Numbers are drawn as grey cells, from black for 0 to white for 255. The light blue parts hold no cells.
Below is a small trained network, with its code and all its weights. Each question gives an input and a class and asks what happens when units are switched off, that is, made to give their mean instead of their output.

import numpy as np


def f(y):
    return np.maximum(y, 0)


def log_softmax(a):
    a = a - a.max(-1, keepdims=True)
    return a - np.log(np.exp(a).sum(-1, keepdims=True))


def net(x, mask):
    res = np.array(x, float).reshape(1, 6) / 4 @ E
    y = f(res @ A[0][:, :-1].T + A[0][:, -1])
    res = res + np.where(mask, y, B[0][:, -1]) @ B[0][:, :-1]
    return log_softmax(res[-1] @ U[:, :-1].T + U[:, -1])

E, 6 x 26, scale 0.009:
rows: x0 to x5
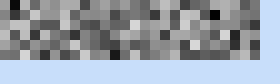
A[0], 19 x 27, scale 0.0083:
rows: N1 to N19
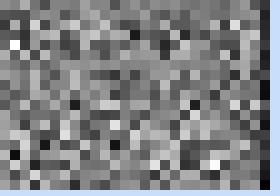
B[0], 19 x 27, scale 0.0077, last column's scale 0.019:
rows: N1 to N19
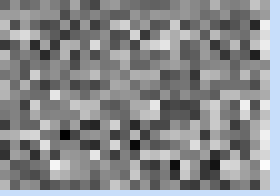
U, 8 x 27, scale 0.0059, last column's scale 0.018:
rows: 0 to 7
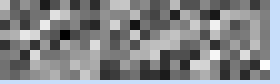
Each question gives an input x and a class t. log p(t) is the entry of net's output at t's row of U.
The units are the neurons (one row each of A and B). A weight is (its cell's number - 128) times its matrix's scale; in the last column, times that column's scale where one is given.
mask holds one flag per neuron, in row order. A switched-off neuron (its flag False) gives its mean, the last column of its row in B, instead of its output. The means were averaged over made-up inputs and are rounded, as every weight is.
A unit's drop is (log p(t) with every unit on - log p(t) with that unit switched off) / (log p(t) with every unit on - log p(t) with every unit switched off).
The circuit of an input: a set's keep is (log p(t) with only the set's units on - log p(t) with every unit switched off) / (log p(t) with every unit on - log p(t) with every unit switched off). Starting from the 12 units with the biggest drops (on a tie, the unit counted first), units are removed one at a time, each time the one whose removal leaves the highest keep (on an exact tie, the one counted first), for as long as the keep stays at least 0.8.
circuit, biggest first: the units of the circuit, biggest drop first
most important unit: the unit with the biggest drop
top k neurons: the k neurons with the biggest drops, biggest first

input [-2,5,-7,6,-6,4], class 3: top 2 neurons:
N4, N3
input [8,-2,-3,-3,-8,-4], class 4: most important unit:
N16
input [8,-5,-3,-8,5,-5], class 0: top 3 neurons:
N3, N5, N9
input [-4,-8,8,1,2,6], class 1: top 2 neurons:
N17, N4
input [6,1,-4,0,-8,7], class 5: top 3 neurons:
N11, N13, N5
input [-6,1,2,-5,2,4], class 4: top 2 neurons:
N5, N6
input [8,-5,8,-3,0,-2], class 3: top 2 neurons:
N14, N5
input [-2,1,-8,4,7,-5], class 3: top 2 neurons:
N4, N11
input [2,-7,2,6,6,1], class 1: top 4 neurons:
N17, N3, N11, N9
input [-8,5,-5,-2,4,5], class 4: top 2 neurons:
N5, N17
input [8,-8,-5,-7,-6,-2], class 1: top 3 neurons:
N17, N5, N6
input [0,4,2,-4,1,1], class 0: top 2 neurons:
N17, N3
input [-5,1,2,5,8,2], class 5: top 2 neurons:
N8, N12
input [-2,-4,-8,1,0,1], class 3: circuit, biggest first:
N4
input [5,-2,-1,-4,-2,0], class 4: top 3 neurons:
N16, N6, N19
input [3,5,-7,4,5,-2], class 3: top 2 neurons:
N4, N17
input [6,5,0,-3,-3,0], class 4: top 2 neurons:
N16, N17
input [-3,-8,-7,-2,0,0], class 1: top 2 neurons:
N17, N14
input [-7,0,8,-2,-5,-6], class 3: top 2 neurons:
N14, N15
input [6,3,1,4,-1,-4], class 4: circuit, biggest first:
N16
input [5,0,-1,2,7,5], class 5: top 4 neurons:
N8, N12, N5, N13
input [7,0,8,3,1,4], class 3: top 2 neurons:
N14, N5
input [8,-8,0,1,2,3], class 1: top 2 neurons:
N17, N5
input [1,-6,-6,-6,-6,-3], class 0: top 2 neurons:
N3, N14
